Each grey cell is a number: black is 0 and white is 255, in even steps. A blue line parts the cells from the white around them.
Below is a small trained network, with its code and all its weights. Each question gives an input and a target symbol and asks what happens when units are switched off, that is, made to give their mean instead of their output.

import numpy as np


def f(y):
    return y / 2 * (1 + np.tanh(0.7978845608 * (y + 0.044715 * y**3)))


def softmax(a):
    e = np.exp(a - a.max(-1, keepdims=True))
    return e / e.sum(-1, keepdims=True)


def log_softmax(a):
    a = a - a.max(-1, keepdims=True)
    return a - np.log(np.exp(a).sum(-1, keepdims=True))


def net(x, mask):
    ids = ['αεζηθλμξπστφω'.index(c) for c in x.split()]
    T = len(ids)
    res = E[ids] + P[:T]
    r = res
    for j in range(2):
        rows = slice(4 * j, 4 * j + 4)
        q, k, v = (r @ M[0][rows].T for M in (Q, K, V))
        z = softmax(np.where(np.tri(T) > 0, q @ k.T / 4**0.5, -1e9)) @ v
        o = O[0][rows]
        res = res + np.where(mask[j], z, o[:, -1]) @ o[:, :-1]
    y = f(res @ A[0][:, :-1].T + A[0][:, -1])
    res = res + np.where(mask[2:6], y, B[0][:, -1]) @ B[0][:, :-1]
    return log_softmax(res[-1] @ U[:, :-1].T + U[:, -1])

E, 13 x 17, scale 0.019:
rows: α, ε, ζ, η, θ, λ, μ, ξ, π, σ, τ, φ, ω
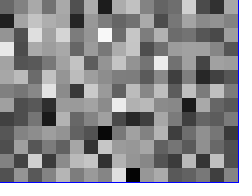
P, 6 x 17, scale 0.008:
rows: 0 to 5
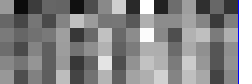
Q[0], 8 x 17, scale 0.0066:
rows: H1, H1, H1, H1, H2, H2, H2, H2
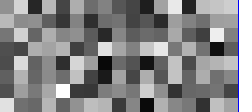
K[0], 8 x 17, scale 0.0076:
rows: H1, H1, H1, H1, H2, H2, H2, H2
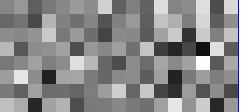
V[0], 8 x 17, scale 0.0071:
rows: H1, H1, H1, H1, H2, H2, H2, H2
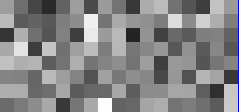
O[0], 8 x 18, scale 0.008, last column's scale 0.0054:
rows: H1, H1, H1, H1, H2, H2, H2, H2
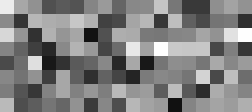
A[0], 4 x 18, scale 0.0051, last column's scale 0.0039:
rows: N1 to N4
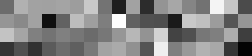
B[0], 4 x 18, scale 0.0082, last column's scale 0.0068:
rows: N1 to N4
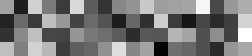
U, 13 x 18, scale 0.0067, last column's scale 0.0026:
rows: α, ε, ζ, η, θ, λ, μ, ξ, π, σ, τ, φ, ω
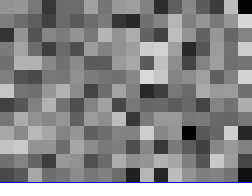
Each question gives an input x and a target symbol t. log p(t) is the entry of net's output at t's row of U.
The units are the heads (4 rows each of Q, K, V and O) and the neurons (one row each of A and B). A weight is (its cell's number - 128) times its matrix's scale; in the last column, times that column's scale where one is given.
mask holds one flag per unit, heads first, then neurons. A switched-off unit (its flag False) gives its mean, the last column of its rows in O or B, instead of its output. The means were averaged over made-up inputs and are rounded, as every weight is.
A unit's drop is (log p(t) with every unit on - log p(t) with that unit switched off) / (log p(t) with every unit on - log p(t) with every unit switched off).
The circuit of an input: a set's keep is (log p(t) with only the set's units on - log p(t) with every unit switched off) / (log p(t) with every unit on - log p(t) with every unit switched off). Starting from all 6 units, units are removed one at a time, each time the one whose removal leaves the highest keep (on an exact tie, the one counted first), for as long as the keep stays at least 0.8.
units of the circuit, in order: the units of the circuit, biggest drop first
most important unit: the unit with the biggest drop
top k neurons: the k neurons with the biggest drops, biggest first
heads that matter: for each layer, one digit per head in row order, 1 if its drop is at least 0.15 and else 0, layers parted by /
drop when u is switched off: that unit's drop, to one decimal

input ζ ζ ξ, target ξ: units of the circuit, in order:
H1; N2
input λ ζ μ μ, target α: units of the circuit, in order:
N4; H1
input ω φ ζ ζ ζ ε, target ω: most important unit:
H2
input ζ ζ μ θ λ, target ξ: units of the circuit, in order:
H1; H2
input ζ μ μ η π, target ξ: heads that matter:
10
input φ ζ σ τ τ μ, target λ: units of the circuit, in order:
N1; H1
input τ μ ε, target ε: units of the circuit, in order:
H2; H1
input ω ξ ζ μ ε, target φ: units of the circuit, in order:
H1; H2
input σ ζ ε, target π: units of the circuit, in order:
H2; H1
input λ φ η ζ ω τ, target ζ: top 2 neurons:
N1; N2
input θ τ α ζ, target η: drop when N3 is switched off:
0.0
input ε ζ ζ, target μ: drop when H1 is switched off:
0.9
